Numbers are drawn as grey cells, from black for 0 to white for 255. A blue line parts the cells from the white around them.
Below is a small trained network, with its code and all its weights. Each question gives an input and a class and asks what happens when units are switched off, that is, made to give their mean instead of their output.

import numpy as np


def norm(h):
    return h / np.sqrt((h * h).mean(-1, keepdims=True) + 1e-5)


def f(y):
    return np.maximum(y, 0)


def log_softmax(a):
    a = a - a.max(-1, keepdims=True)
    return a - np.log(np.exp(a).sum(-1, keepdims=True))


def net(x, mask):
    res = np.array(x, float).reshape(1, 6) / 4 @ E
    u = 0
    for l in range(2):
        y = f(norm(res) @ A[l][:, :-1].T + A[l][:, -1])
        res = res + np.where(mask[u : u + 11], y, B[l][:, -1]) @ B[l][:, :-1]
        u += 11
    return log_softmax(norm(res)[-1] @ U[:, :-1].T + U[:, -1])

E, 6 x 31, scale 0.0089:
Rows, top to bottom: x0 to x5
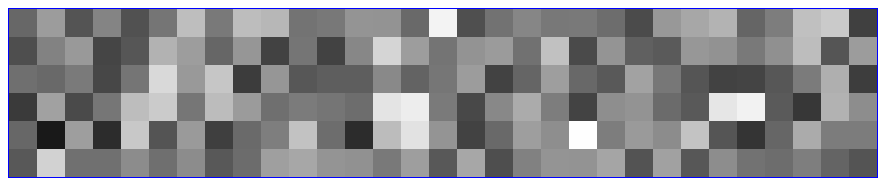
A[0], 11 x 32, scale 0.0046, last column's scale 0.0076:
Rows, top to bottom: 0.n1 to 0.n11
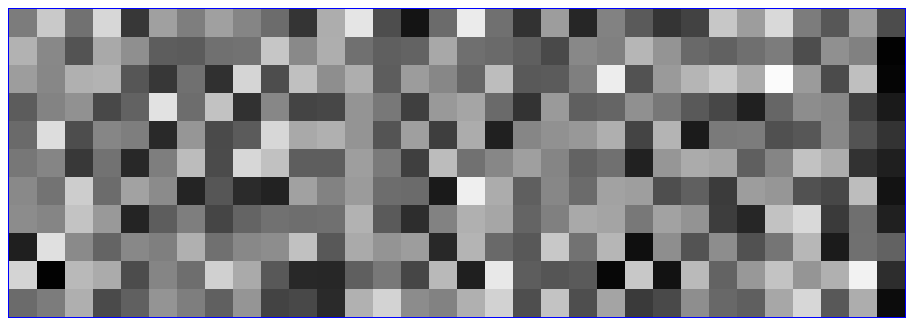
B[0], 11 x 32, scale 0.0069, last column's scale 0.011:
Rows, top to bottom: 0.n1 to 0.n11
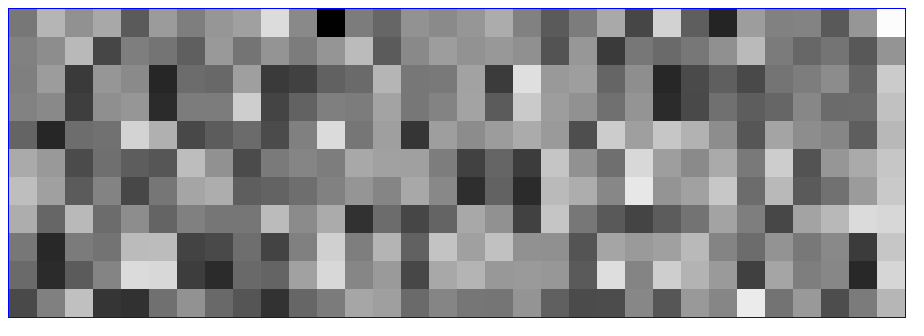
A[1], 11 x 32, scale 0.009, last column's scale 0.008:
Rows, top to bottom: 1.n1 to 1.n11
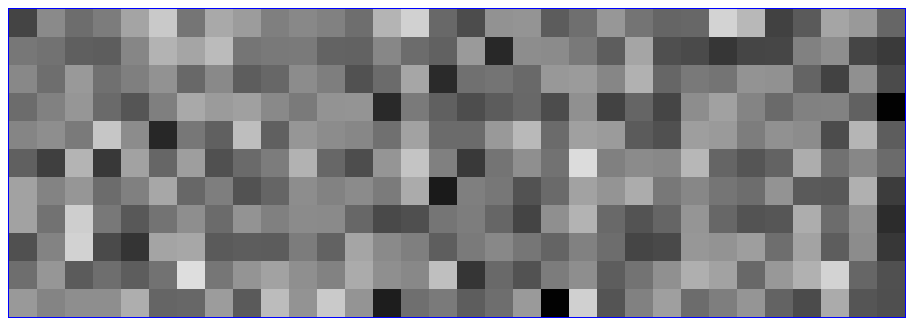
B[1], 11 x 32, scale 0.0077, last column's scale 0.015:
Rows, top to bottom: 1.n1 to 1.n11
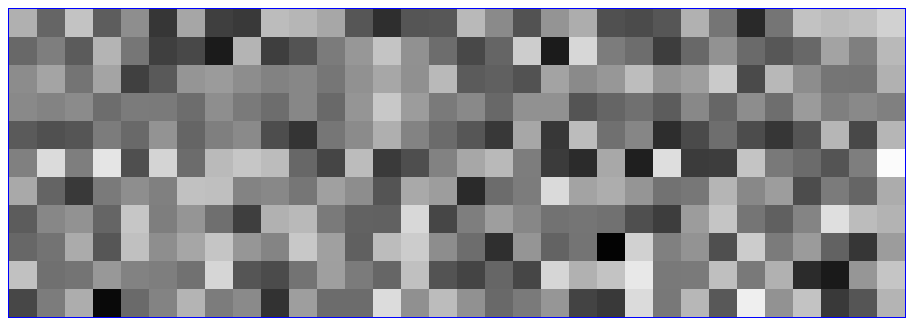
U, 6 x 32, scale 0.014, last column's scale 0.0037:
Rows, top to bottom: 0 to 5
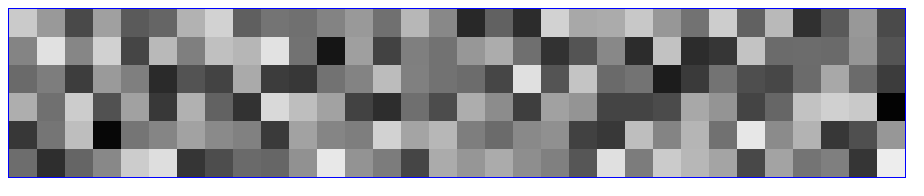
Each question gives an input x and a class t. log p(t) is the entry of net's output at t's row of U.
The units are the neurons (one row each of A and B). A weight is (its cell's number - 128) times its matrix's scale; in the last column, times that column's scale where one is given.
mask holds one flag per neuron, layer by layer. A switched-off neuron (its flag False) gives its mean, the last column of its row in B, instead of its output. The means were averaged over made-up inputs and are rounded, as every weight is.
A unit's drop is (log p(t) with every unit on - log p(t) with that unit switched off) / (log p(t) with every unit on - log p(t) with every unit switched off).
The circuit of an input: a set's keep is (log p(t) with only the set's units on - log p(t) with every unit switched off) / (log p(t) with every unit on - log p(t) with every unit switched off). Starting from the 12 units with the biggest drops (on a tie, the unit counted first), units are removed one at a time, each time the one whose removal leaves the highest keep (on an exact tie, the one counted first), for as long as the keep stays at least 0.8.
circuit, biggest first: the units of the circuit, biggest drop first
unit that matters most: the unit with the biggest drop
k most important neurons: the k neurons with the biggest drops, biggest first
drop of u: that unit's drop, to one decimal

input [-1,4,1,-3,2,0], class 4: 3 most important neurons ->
(0.n11, 1.n9, 1.n1)
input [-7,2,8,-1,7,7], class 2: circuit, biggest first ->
(1.n2)
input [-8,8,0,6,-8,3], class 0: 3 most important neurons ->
(0.n7, 1.n6, 1.n7)
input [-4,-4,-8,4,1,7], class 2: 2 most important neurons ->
(1.n5, 0.n3)
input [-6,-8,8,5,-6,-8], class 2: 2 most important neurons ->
(1.n2, 1.n6)
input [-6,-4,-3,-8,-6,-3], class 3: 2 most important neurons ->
(0.n8, 1.n6)
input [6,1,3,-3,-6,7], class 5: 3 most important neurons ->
(0.n5, 0.n9, 1.n6)
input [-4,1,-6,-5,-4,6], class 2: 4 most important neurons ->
(0.n3, 0.n10, 1.n6, 1.n5)
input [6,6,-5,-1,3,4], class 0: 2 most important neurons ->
(0.n6, 1.n10)
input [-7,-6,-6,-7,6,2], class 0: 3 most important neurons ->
(0.n7, 1.n7, 1.n1)
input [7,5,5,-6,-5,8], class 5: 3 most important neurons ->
(0.n9, 0.n5, 0.n7)
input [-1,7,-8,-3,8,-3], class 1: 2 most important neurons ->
(1.n6, 0.n4)
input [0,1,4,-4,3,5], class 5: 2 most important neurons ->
(0.n9, 0.n5)
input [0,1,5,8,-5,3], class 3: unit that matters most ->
1.n1
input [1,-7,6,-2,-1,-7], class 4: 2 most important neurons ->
(1.n11, 0.n2)
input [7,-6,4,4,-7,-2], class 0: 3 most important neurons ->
(1.n6, 0.n6, 1.n10)
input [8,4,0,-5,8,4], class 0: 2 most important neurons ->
(1.n10, 0.n6)
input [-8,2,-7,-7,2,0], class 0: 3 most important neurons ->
(0.n7, 1.n7, 1.n3)
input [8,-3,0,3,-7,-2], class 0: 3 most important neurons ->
(0.n6, 1.n10, 1.n6)
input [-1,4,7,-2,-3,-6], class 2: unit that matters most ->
0.n4
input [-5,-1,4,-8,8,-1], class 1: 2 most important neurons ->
(1.n6, 1.n1)
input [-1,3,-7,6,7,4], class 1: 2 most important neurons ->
(1.n6, 0.n4)
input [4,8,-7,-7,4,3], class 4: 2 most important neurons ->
(0.n11, 1.n9)
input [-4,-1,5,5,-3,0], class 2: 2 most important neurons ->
(1.n2, 0.n4)
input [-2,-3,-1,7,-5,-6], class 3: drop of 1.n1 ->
0.9
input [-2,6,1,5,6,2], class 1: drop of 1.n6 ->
1.2
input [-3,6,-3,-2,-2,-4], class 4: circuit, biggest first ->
(0.n11)
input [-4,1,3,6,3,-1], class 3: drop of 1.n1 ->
1.7
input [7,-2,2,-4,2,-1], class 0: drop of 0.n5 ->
0.0
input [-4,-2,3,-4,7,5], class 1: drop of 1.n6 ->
1.4
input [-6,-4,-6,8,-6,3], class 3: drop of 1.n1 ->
1.2
